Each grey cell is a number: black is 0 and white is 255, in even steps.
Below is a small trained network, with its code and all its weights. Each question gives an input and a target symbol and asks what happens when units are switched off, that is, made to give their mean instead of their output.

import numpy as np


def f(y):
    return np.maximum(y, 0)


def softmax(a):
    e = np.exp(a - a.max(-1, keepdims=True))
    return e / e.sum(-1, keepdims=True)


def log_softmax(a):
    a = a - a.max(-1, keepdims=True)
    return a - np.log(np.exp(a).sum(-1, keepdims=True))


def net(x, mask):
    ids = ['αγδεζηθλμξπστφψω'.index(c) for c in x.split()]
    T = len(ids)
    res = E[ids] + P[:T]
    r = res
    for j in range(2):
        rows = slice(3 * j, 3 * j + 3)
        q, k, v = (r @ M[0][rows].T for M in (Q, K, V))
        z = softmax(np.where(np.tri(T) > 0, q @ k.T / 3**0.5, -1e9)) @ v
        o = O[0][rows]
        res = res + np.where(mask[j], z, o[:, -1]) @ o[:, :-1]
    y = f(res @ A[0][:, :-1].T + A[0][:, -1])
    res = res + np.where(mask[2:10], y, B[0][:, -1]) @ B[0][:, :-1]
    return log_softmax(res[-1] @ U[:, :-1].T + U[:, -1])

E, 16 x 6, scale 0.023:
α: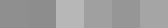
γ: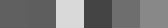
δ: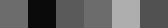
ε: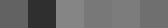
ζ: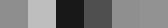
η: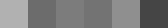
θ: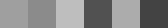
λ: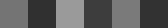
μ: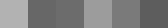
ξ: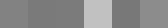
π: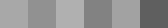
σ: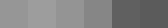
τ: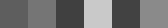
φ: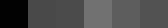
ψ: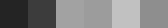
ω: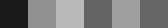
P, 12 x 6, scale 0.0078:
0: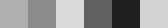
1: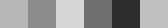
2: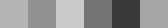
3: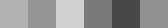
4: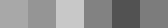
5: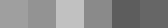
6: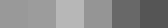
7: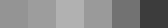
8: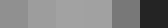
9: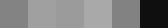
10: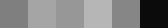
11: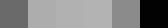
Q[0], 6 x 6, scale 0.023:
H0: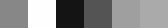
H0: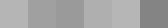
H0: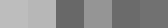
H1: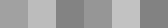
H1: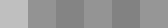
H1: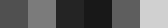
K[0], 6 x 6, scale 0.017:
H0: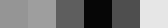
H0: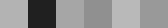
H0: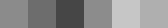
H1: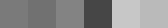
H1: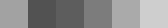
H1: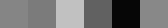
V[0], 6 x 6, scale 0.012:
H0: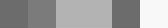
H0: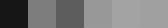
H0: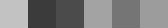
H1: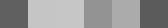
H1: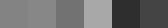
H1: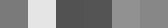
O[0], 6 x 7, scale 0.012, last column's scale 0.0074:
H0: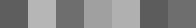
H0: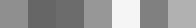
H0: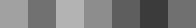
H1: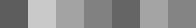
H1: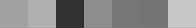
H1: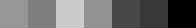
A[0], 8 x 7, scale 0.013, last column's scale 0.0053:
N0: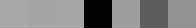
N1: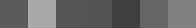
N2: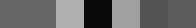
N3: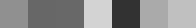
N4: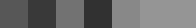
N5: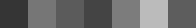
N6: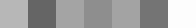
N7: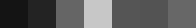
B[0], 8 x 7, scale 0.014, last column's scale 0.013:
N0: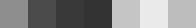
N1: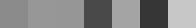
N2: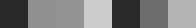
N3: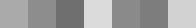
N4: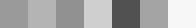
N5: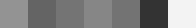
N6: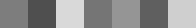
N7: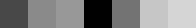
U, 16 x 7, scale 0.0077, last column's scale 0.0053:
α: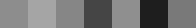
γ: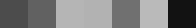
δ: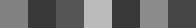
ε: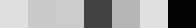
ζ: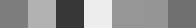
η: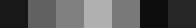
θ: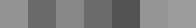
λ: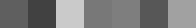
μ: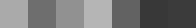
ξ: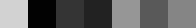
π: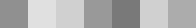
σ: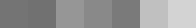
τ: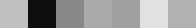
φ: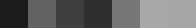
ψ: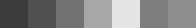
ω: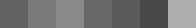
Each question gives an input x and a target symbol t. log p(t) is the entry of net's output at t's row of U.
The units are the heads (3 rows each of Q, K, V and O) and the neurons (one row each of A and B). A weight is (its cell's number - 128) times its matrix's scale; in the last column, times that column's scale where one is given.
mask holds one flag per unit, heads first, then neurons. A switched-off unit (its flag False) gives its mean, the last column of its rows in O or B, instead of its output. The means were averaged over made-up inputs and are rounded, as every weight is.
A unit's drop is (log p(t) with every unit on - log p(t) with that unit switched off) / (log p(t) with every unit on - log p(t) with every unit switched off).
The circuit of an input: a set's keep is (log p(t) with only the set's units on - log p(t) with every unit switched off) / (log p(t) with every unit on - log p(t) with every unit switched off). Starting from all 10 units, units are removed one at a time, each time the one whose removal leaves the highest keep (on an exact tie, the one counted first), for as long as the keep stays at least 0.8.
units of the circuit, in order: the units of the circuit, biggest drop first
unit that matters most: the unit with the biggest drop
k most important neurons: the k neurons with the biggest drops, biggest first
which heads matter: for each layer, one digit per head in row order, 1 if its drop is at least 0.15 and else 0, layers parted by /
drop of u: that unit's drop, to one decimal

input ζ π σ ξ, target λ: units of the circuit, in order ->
H1; N6
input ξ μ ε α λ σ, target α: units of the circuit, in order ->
H0; N1
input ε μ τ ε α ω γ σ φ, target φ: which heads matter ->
10
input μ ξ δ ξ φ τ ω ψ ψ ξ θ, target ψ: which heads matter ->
10
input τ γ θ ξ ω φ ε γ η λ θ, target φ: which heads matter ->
00
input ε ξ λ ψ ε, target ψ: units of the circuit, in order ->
H0
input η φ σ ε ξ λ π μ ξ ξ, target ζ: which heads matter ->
01
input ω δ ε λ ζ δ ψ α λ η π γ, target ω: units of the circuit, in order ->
H0; N1; N2
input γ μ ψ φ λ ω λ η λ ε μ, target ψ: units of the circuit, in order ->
H0; H1
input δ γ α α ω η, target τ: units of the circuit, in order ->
H1; N4
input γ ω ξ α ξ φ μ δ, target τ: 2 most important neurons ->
N4; N1
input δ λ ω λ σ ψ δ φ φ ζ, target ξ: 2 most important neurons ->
N5; N2
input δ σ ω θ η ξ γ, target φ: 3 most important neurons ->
N0; N4; N3
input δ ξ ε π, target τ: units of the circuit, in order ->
H1; N1
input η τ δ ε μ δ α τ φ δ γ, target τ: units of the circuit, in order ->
H0
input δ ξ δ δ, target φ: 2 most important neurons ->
N7; N3
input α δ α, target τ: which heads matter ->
00
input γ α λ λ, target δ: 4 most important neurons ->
N4; N2; N0; N5
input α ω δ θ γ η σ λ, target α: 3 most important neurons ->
N1; N2; N7
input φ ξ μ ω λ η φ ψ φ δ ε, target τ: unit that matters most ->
H0
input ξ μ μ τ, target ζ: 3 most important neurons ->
N3; N6; N5
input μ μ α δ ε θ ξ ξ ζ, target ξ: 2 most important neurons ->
N5; N0
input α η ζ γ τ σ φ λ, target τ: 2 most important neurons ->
N0; N4
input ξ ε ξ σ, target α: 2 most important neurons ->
N4; N1
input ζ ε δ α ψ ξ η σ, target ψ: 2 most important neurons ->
N4; N7
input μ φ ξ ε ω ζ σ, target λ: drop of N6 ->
0.2
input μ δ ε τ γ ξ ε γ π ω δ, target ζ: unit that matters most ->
H0
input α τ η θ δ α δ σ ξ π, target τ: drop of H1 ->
0.2
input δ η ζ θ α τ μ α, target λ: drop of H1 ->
0.5
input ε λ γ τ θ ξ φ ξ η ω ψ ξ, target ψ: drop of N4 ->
0.2
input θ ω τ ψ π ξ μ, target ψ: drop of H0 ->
0.7
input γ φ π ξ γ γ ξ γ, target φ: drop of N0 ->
0.6
